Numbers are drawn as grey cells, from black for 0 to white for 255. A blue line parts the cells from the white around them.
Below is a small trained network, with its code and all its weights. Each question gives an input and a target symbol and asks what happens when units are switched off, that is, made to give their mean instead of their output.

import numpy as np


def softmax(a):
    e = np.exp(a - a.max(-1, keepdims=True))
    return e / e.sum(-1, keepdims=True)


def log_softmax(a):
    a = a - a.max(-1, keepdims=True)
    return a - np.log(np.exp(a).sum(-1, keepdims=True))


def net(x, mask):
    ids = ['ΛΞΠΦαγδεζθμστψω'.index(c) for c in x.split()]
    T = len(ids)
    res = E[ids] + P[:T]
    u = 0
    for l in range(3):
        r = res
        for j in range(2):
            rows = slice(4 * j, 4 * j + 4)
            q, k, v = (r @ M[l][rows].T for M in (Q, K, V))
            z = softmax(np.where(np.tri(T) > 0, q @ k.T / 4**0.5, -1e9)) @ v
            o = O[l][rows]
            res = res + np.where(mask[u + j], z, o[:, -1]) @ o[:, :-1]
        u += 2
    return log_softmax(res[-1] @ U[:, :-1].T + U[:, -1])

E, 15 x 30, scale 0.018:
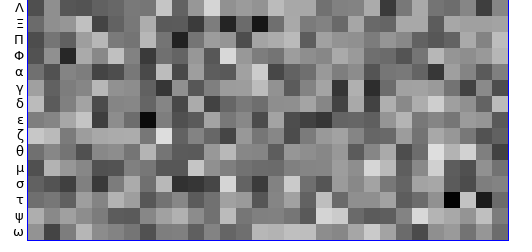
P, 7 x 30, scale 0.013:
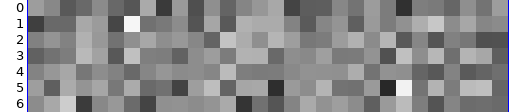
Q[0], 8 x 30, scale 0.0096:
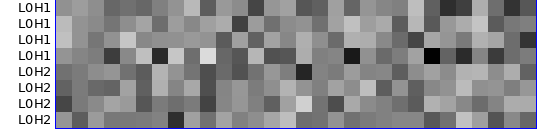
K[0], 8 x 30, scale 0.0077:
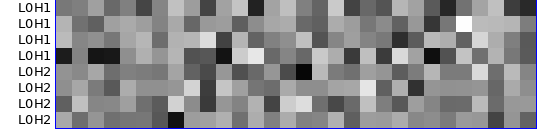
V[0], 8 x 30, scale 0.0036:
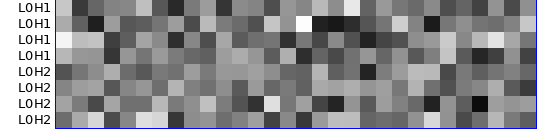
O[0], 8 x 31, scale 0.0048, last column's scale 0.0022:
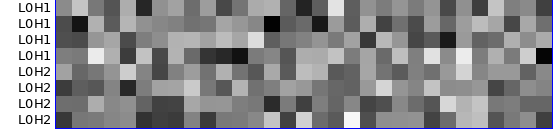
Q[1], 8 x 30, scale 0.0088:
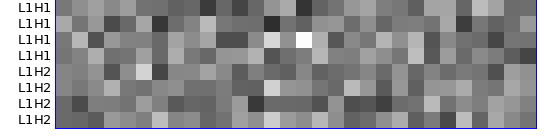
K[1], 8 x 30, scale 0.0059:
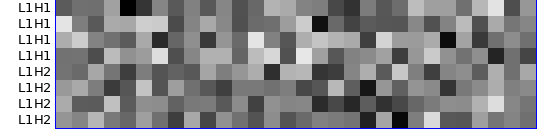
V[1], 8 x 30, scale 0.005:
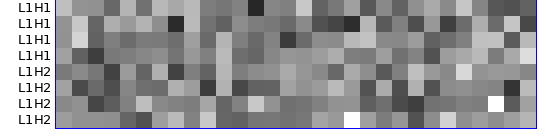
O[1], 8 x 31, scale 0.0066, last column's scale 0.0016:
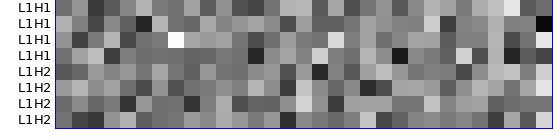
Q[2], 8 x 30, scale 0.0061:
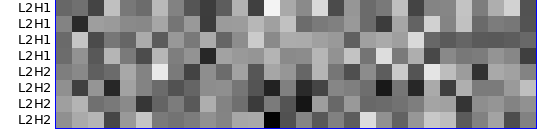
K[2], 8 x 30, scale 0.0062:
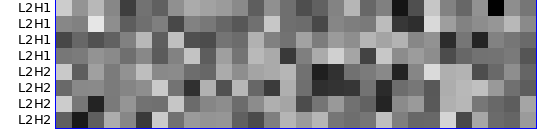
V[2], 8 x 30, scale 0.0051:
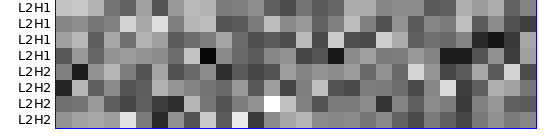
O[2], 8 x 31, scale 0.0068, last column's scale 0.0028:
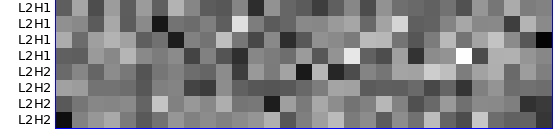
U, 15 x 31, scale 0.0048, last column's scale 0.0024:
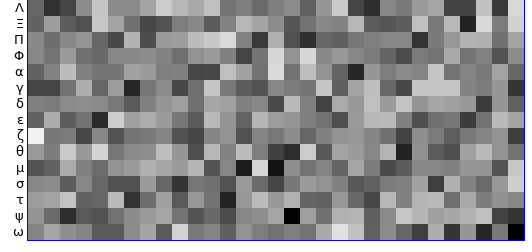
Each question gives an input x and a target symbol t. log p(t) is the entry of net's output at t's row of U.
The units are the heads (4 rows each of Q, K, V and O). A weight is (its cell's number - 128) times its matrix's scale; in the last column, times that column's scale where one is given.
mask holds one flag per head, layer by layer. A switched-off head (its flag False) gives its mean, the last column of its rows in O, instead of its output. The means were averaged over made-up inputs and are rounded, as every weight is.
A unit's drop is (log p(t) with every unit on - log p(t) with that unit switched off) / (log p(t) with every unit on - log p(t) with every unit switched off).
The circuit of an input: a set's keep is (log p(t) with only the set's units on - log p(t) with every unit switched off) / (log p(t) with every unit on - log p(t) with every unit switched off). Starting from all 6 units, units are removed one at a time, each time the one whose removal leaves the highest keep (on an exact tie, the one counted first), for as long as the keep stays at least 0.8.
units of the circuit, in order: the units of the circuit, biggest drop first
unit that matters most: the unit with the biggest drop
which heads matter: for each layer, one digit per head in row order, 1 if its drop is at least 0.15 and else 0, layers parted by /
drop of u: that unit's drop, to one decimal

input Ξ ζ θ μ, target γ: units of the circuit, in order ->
L2H1; L0H1
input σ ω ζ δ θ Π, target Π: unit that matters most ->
L1H2
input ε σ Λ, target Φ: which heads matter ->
00 / 00 / 01
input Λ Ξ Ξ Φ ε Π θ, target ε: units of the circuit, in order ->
L0H1; L2H1
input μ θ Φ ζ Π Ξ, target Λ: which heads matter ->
00 / 01 / 00
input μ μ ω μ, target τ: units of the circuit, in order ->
L0H1; L2H2
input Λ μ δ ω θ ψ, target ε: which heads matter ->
00 / 00 / 10
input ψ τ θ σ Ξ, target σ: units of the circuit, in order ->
L2H2; L0H1; L0H2
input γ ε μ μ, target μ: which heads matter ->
10 / 01 / 01
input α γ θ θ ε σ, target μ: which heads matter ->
00 / 01 / 01
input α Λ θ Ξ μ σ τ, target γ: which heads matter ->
01 / 00 / 10
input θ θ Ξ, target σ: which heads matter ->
00 / 00 / 01
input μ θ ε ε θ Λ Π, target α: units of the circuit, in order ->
L0H2; L2H1
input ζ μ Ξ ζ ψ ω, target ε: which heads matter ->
00 / 00 / 10
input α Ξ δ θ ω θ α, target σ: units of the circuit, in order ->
L2H2
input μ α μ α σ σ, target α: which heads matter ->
00 / 00 / 10
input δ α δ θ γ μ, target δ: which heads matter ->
00 / 00 / 11
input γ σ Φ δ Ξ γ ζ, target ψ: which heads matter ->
11 / 10 / 00
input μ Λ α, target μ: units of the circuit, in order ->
L2H2; L0H1
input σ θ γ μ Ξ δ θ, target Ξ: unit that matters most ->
L1H1
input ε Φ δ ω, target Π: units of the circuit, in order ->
L1H2; L0H1
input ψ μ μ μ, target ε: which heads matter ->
10 / 00 / 10
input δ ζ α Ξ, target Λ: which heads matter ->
10 / 01 / 00
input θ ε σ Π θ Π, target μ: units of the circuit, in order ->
L1H2; L2H2
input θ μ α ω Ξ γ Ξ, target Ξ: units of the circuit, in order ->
L0H1; L1H1
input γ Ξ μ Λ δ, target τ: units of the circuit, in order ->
L1H1; L0H1; L2H2
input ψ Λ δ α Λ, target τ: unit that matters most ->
L1H1
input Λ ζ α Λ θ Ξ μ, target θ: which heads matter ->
11 / 01 / 00
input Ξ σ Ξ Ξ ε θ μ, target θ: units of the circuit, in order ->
L1H2; L0H1
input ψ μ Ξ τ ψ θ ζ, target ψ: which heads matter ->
10 / 10 / 00
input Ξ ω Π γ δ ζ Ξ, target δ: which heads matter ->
01 / 01 / 11
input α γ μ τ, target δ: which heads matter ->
10 / 00 / 11
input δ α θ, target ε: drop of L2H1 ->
1.3
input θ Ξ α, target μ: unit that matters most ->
L2H2
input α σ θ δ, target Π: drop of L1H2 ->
0.3
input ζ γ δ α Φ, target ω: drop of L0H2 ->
0.0
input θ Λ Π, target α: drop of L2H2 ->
0.1
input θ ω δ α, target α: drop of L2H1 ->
0.6
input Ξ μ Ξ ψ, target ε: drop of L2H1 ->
0.9
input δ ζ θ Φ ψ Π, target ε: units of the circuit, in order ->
L2H1
